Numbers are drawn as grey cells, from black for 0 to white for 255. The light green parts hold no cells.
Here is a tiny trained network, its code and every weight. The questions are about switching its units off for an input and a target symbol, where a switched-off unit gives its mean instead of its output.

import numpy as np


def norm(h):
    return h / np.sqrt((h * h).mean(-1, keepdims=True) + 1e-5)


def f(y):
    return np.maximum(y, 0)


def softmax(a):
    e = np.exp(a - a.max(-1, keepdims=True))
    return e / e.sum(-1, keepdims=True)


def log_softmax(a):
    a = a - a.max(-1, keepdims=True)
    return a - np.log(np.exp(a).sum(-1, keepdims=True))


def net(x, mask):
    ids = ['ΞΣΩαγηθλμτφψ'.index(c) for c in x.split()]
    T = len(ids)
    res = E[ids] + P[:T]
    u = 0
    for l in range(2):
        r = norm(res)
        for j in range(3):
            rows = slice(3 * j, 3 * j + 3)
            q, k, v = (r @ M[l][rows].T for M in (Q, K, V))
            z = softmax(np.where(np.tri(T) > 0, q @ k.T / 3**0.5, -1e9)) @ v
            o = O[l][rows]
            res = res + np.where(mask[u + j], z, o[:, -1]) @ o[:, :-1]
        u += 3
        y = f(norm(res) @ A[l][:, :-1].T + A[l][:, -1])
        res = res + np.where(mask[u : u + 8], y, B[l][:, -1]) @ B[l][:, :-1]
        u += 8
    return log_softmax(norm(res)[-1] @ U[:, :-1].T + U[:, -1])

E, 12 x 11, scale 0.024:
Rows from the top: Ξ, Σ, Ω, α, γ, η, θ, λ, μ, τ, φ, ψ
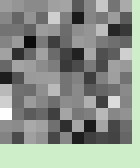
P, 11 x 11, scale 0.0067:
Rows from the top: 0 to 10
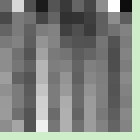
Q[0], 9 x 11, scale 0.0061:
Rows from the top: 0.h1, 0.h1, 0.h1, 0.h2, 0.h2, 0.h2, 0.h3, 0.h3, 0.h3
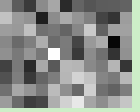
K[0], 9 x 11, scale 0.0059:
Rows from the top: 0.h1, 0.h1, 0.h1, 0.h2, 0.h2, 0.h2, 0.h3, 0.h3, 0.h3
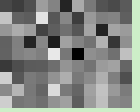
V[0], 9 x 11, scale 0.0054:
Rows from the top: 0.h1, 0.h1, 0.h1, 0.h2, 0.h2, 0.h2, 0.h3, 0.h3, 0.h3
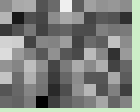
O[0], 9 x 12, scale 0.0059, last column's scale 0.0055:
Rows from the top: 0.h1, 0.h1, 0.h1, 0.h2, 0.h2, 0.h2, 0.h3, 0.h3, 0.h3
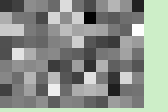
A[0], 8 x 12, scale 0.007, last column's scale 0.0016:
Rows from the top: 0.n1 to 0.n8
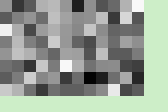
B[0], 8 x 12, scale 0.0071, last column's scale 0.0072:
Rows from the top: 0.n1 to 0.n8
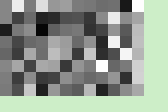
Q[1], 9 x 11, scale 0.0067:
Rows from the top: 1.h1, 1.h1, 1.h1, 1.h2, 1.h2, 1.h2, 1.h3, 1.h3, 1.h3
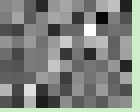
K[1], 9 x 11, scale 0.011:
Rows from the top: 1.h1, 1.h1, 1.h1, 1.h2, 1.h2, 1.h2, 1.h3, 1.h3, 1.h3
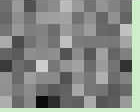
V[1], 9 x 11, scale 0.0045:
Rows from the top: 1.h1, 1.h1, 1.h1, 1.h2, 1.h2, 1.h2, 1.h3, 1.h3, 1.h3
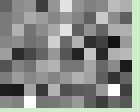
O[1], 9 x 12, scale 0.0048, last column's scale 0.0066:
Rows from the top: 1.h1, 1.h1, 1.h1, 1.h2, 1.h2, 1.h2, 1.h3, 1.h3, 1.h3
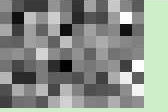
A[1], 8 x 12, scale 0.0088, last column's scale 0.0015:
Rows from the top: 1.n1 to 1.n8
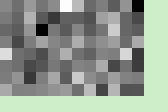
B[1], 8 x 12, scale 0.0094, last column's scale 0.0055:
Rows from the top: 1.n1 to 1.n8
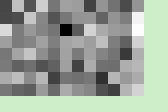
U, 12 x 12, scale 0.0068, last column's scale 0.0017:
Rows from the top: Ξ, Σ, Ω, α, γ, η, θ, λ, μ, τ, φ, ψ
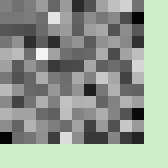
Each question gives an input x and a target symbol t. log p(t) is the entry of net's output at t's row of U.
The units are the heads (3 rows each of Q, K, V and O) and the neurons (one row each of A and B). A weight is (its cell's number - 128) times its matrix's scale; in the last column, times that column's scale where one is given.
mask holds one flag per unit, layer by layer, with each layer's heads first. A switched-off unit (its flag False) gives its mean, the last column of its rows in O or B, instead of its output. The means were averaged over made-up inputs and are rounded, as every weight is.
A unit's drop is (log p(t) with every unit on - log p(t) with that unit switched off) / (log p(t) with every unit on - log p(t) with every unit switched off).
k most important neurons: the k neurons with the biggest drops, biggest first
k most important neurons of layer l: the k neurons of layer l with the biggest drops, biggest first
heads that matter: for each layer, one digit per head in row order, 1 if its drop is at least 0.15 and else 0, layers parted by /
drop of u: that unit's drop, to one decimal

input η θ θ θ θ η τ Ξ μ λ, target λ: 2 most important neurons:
[0.n3; 0.n1]
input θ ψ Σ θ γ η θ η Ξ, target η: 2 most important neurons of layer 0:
[0.n2; 0.n3]
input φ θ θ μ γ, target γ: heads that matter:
000 / 000
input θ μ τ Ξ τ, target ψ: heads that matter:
110 / 010
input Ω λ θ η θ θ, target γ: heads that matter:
110 / 000
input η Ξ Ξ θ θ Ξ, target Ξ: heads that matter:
010 / 000
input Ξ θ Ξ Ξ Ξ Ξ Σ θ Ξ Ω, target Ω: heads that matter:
001 / 000
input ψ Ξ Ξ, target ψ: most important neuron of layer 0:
[0.n4]
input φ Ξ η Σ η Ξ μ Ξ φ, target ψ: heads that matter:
000 / 111
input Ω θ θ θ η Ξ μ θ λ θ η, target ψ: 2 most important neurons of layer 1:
[1.n3; 1.n8]
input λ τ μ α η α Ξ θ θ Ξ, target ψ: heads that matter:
101 / 000
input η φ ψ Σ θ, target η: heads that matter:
101 / 000
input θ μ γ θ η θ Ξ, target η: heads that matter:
000 / 010
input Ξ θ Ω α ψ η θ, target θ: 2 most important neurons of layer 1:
[1.n4; 1.n8]
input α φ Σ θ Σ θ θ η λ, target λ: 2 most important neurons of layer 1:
[1.n2; 1.n3]
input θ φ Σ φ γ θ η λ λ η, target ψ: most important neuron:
[1.n3]
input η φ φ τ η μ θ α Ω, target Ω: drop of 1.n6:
0.3
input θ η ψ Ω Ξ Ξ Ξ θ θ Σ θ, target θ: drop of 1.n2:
-0.1
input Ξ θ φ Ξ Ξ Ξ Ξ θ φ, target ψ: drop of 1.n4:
0.0
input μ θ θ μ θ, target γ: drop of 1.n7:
0.1
